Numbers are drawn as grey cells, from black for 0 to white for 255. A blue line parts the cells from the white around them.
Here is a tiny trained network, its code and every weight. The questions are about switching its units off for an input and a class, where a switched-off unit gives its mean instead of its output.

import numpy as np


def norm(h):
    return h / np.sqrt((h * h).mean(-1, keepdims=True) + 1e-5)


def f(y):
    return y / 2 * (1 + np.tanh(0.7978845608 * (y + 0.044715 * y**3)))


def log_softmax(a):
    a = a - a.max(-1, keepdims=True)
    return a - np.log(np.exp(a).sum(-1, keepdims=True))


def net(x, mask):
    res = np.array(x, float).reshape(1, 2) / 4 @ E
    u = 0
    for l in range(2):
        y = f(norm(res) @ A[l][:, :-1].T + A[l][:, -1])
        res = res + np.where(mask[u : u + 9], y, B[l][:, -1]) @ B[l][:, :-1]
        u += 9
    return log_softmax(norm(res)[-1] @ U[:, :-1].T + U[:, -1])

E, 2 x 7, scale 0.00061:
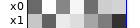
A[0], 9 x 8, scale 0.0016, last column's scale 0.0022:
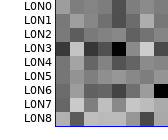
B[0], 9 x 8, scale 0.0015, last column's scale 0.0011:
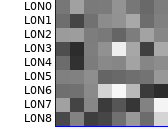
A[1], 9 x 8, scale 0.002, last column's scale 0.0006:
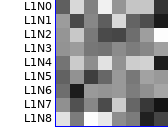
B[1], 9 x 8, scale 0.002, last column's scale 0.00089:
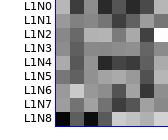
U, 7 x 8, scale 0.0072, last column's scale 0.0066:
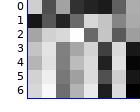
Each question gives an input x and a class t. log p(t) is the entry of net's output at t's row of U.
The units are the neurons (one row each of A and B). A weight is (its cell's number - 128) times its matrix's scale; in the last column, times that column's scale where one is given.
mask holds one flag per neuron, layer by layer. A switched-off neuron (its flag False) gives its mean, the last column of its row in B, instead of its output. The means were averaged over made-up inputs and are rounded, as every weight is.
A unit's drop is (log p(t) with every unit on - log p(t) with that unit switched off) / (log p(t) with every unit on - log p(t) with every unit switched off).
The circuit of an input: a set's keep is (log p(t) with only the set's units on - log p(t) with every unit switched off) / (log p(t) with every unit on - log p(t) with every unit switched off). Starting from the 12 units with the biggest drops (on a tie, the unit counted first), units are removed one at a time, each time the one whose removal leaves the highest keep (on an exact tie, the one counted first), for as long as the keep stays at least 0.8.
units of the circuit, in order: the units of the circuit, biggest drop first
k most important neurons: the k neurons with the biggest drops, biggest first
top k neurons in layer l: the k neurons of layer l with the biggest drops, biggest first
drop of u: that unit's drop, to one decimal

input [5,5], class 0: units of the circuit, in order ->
(L1N0)
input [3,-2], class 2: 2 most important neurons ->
(L0N7, L1N8)
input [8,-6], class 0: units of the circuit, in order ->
(L1N0, L1N4)
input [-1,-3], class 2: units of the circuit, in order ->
(L1N8, L1N0, L0N8, L1N4)
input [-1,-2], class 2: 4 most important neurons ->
(L1N8, L1N0, L1N4, L1N6)
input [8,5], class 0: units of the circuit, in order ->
(L1N0, L1N4)
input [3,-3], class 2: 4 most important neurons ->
(L1N8, L0N7, L1N6, L0N8)
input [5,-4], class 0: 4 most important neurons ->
(L1N8, L1N0, L0N8, L1N4)
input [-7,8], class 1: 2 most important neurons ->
(L1N8, L0N7)
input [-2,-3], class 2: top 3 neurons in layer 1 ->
(L1N8, L1N0, L1N4)
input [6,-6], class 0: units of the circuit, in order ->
(L1N0, L1N4)
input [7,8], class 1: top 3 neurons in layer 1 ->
(L1N8, L1N7, L1N1)
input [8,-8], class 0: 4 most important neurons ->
(L1N0, L1N4, L1N8, L0N8)
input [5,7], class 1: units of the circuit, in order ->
(L1N8)
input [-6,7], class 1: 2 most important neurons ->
(L1N8, L0N7)
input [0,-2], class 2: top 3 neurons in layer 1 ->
(L1N8, L1N6, L1N0)
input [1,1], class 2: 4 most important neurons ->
(L1N8, L1N0, L1N4, L1N2)
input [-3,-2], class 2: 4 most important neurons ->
(L1N8, L1N0, L0N7, L1N4)
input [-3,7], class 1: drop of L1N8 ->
1.9
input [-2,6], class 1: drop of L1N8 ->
1.9
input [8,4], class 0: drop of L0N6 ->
0.0
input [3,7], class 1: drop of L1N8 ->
1.3
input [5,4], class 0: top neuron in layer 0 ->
(L0N3)
